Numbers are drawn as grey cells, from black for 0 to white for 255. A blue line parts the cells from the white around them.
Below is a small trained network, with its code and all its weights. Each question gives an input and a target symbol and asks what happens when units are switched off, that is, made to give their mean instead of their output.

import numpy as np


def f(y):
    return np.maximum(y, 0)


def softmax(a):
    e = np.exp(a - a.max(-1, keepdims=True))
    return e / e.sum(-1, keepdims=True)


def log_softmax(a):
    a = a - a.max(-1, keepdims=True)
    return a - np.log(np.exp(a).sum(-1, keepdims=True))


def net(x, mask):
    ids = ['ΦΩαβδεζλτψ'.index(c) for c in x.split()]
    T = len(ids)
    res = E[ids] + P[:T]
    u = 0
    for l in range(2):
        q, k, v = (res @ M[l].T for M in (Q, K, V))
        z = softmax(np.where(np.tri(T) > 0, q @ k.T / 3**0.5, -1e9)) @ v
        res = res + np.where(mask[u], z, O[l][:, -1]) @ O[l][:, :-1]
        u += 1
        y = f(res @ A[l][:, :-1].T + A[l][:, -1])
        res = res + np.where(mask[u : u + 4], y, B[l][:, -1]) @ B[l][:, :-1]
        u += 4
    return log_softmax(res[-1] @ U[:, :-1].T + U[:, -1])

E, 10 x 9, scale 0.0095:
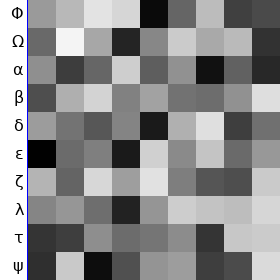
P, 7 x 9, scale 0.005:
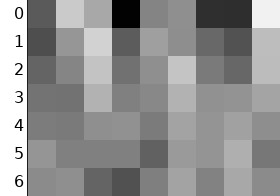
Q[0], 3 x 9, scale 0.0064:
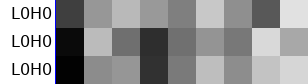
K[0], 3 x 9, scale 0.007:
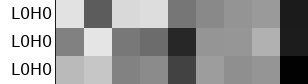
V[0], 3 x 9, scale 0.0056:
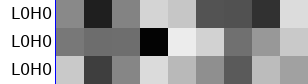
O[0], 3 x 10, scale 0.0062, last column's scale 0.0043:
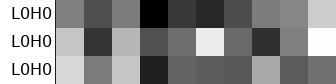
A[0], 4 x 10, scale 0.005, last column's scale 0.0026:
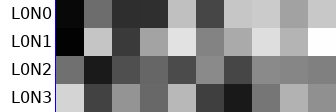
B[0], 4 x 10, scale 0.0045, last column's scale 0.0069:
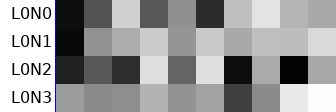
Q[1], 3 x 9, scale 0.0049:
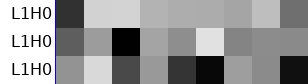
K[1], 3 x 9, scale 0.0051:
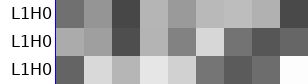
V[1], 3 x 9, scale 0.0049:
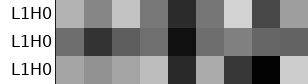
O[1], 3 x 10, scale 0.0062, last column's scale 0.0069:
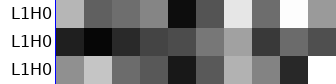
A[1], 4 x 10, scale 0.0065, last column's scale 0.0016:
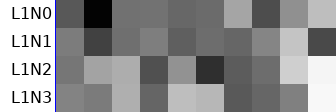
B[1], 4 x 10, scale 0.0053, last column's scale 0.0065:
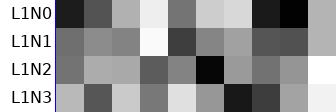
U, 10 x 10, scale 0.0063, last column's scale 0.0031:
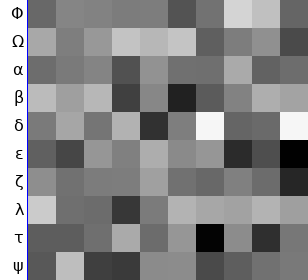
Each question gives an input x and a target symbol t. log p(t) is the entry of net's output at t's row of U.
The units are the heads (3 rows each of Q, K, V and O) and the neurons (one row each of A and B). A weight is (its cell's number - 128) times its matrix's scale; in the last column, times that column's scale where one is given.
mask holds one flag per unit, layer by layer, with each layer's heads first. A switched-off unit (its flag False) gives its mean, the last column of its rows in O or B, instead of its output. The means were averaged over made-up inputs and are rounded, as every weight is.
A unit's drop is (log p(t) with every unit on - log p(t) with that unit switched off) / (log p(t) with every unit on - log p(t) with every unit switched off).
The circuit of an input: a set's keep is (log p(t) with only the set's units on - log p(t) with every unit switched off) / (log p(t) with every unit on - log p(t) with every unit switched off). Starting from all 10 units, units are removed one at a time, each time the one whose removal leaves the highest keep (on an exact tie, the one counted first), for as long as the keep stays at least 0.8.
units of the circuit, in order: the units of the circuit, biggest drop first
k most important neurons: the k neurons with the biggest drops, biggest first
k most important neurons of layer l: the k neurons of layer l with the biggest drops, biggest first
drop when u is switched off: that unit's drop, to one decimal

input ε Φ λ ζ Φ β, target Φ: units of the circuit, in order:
L0H0; L0N0; L0N1
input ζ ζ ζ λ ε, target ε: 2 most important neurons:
L1N0; L0N3
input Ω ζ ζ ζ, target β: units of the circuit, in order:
L0H0; L1N2
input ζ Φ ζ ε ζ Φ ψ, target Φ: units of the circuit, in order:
L0H0; L0N0; L0N1
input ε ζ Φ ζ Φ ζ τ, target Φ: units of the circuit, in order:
L0H0; L0N0
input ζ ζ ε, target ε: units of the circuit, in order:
L1N0; L1H0; L0H0; L0N3
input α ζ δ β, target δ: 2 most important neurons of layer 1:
L1N3; L1N0
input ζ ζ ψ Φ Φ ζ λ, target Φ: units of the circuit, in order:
L0H0; L0N0; L0N1
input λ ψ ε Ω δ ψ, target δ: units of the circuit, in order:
L0H0; L1N3
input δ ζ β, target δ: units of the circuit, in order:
L1H0; L1N3
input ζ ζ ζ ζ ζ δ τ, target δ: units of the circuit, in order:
L1H0; L0H0; L1N0; L0N1
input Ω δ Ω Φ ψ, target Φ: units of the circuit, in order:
L0H0; L0N0; L0N1; L1N0
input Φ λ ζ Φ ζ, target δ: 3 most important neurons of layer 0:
L0N3; L0N1; L0N2
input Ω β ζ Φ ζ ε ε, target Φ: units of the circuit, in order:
L0H0; L0N0; L0N1
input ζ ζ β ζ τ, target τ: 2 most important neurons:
L0N2; L1N2
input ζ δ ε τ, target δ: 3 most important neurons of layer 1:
L1N0; L1N3; L1N1
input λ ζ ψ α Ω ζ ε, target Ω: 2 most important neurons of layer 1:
L1N2; L1N3
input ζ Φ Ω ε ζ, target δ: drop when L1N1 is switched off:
0.2
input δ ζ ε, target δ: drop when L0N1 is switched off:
0.2
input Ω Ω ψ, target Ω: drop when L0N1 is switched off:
0.1
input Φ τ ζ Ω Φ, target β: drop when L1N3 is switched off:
0.0
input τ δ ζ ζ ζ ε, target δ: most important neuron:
L1N0
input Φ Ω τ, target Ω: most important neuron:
L0N1
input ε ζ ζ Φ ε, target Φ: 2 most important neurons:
L0N0; L0N1
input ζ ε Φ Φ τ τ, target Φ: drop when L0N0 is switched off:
0.3
